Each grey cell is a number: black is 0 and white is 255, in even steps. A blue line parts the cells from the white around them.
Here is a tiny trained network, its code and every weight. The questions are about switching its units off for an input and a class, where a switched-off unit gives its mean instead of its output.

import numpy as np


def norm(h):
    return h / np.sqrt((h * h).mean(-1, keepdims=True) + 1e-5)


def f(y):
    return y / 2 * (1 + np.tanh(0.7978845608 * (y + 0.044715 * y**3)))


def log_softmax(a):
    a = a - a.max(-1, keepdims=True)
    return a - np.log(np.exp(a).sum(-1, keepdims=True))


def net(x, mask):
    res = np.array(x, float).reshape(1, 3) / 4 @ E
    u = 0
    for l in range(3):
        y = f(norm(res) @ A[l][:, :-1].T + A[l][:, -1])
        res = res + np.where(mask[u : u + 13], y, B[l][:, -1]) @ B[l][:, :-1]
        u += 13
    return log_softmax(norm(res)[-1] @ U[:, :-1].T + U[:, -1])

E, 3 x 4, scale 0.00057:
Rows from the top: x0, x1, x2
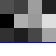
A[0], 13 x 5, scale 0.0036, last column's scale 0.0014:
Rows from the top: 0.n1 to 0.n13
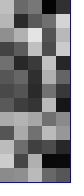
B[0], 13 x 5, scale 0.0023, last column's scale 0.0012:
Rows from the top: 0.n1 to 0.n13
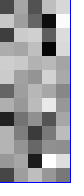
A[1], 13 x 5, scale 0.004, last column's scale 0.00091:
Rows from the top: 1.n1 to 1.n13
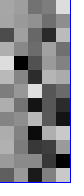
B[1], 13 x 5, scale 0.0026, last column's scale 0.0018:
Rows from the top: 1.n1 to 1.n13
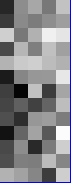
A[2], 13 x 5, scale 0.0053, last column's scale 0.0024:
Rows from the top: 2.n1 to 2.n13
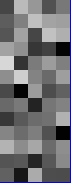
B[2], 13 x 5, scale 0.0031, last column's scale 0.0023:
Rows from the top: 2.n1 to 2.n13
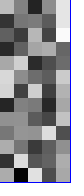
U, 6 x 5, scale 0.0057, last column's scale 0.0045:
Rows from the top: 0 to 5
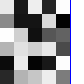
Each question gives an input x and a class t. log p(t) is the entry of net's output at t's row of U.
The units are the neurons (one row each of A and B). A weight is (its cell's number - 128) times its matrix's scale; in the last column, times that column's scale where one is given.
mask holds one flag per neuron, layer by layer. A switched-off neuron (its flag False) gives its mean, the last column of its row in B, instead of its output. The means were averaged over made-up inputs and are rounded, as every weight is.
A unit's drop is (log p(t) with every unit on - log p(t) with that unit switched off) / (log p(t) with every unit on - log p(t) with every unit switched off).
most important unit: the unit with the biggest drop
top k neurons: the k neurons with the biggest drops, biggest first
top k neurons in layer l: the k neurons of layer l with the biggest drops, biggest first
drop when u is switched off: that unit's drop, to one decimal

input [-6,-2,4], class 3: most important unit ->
1.n5
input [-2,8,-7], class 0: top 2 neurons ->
0.n12; 1.n7
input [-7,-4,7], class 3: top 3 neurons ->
0.n5; 1.n5; 0.n8
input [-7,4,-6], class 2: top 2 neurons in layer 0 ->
0.n4; 0.n10
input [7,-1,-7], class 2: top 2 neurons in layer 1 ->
1.n10; 1.n3
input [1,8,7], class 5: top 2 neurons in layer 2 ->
2.n7; 2.n13
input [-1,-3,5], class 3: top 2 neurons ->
0.n8; 0.n5
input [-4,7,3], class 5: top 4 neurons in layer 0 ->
0.n2; 0.n8; 0.n6; 0.n1
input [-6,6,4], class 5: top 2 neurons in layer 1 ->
1.n11; 1.n8
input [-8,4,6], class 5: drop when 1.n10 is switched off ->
0.1
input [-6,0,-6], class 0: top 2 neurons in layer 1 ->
1.n7; 1.n5
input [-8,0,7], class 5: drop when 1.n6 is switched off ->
0.2
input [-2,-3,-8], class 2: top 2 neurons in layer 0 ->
0.n3; 0.n12
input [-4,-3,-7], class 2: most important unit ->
0.n3
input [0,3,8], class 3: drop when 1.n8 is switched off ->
0.1
